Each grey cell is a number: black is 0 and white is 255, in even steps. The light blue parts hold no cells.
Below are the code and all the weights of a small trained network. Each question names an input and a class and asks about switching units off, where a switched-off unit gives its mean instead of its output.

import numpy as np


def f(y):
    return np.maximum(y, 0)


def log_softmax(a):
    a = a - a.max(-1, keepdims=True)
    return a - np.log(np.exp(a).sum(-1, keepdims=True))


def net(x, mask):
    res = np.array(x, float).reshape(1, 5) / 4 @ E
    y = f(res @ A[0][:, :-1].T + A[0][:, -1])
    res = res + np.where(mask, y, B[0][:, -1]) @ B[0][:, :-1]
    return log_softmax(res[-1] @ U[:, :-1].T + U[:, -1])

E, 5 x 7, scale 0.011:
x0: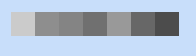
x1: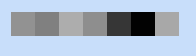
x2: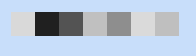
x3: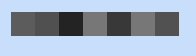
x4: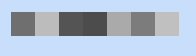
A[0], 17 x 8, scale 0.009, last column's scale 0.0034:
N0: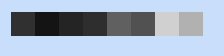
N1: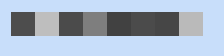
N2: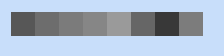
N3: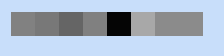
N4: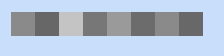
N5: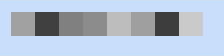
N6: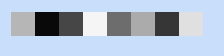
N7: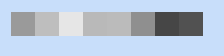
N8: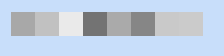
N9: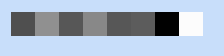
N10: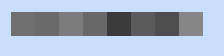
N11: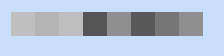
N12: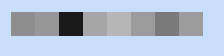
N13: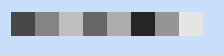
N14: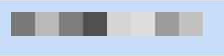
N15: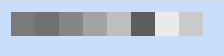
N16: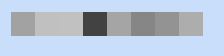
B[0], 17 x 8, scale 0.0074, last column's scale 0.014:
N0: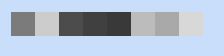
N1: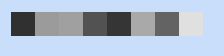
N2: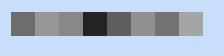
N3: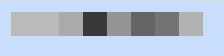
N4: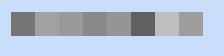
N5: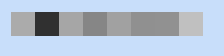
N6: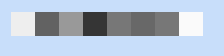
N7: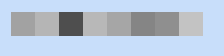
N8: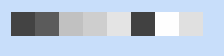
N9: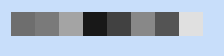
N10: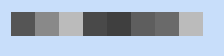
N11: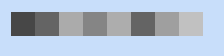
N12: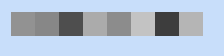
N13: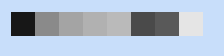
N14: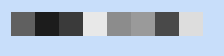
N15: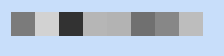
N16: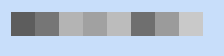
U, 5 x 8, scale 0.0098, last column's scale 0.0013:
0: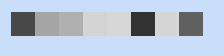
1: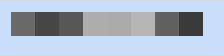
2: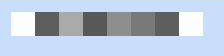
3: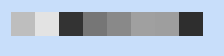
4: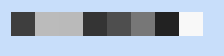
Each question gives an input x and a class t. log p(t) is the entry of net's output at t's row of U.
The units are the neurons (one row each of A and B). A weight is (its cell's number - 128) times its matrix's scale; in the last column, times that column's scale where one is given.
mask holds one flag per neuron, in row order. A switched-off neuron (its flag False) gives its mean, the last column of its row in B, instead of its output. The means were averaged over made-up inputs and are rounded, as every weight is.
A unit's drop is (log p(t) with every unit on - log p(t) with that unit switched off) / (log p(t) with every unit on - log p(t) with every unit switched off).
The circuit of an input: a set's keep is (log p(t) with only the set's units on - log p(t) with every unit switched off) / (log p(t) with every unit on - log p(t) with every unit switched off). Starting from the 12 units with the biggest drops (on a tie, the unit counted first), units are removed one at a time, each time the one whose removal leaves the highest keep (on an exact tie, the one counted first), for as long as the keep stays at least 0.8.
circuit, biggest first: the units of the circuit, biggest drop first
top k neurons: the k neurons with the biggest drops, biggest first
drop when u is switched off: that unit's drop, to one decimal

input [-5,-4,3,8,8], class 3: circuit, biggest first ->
[N0]
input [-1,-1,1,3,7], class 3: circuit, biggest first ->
[N0; N13]
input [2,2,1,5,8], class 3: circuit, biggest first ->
[N13; N0]
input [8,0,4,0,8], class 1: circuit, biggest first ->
[N12; N14]
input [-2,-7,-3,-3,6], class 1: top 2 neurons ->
[N14; N12]
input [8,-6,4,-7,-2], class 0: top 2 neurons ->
[N8; N16]
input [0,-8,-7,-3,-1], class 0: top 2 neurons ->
[N16; N7]
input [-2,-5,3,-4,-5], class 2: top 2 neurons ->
[N6; N13]
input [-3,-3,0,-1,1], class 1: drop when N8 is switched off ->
0.1
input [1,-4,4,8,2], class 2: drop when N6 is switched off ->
0.3
